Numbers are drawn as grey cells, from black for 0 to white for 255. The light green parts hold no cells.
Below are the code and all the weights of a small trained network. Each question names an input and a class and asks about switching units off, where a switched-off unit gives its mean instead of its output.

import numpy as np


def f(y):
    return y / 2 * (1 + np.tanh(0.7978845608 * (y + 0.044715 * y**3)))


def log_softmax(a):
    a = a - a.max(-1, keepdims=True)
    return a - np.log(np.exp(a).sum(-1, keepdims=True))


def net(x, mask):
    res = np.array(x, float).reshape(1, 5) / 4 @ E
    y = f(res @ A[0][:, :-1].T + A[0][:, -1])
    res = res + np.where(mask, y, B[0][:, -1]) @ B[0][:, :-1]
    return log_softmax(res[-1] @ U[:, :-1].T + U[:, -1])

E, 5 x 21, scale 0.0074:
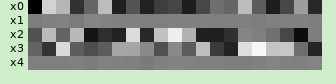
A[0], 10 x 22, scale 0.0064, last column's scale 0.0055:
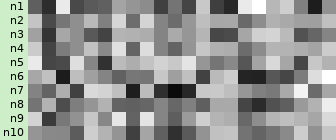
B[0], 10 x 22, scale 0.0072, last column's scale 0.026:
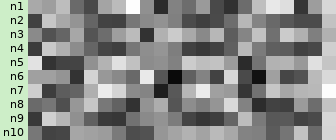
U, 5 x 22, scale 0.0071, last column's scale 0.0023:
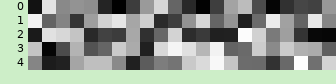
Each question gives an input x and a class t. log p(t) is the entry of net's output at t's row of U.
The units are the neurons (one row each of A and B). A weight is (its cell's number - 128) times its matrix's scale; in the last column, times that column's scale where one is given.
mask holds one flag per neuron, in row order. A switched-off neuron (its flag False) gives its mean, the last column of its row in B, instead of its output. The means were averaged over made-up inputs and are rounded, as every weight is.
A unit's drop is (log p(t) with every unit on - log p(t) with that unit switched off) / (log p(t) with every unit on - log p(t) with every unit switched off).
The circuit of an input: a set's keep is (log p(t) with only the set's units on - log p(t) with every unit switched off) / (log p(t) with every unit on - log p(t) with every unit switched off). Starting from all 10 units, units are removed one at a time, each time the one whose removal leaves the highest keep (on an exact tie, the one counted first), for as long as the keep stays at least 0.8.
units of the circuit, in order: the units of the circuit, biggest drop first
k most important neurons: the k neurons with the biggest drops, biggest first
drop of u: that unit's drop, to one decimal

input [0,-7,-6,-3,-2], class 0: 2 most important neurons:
[n9 n4]
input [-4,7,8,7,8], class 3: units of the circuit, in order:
[n3]
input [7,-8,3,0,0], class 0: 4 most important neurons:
[n7 n1 n3 n5]
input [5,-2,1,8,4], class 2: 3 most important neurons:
[n7 n5 n6]
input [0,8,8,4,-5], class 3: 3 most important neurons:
[n9 n4 n2]
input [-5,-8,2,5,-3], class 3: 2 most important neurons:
[n5 n3]
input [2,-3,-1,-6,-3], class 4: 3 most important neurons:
[n1 n8 n9]
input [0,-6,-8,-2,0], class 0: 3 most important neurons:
[n9 n4 n2]
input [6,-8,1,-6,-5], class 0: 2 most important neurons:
[n7 n5]
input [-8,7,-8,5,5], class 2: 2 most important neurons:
[n9 n4]
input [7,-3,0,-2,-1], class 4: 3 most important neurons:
[n9 n4 n2]
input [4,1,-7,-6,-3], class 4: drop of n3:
0.0
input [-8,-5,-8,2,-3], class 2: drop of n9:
0.3
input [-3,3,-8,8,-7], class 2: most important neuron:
[n9]
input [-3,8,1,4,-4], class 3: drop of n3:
0.2
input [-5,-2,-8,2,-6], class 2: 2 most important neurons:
[n9 n4]
